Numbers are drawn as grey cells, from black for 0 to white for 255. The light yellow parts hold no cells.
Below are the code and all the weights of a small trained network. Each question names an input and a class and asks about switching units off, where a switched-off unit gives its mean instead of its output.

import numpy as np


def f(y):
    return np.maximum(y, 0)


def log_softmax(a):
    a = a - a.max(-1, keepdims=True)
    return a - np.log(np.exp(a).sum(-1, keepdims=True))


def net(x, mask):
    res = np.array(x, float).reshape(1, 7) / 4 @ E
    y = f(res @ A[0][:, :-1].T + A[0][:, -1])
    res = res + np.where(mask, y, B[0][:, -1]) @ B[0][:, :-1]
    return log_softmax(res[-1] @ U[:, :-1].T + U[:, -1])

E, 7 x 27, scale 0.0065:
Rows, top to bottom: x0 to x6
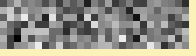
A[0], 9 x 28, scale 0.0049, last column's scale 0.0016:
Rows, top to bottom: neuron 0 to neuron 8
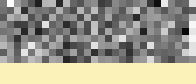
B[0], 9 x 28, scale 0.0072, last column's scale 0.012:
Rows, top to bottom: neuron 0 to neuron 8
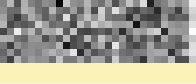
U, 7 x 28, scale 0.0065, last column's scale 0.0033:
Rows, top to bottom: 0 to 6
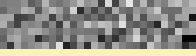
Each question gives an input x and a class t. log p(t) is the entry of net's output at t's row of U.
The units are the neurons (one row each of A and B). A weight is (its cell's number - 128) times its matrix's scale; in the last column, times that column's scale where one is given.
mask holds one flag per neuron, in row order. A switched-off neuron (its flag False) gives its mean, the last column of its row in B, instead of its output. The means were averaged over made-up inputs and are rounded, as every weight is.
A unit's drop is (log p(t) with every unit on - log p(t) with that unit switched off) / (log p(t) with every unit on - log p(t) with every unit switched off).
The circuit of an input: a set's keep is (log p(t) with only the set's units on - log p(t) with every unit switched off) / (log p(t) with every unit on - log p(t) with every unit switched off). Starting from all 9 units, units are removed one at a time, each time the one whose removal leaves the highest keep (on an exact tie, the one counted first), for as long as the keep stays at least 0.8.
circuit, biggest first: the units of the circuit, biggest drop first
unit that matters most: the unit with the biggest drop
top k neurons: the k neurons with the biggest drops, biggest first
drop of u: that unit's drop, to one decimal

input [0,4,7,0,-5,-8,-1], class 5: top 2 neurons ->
neuron 3; neuron 1
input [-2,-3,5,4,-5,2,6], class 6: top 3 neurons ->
neuron 0; neuron 5; neuron 1
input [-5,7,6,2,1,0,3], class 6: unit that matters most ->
neuron 6
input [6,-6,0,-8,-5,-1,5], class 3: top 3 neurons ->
neuron 4; neuron 2; neuron 7
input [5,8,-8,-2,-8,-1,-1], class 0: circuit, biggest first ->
neuron 4; neuron 0; neuron 3; neuron 6
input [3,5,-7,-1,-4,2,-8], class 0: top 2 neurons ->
neuron 4; neuron 2
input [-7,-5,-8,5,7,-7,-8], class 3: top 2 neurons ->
neuron 3; neuron 1
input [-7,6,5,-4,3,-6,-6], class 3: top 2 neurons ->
neuron 4; neuron 0
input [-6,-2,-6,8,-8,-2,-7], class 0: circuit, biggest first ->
neuron 4; neuron 3; neuron 0
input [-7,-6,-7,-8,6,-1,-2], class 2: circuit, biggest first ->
neuron 1; neuron 0; neuron 4
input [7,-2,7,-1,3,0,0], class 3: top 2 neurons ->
neuron 4; neuron 2
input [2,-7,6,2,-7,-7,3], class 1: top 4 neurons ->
neuron 4; neuron 1; neuron 3; neuron 0
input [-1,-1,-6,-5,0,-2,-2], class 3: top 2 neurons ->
neuron 4; neuron 3
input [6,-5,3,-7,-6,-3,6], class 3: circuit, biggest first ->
neuron 4
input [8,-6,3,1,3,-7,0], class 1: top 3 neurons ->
neuron 4; neuron 3; neuron 1
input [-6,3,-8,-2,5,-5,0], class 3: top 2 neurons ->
neuron 4; neuron 3
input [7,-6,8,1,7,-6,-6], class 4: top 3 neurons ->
neuron 2; neuron 1; neuron 6
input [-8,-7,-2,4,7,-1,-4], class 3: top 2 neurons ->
neuron 4; neuron 5
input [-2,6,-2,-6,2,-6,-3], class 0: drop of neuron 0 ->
0.3
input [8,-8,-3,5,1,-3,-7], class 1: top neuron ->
neuron 4
